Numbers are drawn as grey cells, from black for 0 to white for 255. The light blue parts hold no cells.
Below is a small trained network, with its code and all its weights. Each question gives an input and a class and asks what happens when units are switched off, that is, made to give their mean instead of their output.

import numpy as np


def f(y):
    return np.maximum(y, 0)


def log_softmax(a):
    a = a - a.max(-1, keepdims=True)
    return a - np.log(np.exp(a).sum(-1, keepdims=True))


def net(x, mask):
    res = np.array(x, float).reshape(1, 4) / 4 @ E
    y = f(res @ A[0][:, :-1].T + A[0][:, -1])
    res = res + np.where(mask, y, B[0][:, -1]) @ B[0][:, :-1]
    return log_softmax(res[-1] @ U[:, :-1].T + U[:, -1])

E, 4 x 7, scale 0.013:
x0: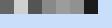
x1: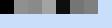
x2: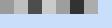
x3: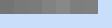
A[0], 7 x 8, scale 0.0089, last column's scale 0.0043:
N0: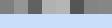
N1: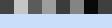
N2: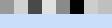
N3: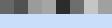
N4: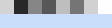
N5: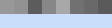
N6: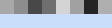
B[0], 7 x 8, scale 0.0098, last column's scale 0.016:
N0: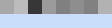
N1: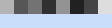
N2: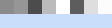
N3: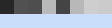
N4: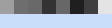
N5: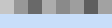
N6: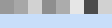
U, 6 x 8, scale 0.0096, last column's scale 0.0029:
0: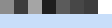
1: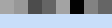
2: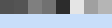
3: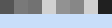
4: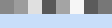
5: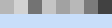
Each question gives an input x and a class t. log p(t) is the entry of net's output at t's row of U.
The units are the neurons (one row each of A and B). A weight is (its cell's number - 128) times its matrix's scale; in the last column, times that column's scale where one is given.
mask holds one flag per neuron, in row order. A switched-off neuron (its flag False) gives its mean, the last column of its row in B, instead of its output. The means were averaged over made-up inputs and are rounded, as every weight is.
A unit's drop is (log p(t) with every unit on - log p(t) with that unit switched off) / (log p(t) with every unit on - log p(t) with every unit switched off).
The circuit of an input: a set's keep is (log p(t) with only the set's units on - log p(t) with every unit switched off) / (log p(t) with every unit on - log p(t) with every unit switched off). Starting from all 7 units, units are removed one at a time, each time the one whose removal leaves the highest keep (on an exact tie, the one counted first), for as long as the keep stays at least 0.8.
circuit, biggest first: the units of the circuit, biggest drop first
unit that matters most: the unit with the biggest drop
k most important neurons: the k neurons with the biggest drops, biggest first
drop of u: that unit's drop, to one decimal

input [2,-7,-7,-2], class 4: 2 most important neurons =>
N6; N1
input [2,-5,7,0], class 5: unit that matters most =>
N6
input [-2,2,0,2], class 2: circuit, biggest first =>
N2; N1
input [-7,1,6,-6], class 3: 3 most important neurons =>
N3; N1; N2
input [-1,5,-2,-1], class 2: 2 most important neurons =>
N2; N4
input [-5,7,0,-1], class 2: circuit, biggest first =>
N2; N3
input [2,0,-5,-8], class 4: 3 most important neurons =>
N4; N1; N3
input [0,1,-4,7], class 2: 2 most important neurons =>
N4; N1
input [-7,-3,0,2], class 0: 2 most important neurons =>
N2; N4
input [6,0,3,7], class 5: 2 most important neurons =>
N4; N6
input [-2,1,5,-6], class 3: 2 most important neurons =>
N1; N4
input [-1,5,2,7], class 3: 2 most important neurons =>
N4; N3
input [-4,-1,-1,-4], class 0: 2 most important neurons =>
N2; N4
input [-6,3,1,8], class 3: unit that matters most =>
N6
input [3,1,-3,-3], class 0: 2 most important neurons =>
N2; N1
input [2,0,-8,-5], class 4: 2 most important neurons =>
N4; N1
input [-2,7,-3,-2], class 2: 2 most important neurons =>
N3; N2
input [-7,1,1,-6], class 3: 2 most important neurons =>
N3; N1
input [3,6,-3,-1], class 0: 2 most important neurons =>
N1; N2
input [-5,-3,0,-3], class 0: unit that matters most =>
N2
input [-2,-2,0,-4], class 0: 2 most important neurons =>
N2; N0
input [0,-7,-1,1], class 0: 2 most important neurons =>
N4; N2
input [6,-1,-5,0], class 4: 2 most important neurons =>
N6; N4
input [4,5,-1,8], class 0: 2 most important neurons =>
N2; N1
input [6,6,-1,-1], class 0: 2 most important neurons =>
N2; N1
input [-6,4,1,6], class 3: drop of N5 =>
0.0
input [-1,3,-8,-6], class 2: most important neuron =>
N4
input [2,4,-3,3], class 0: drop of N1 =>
0.4
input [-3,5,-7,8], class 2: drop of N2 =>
0.1
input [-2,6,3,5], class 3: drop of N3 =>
0.1
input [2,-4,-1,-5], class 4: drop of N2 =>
0.2
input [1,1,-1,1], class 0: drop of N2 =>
1.3
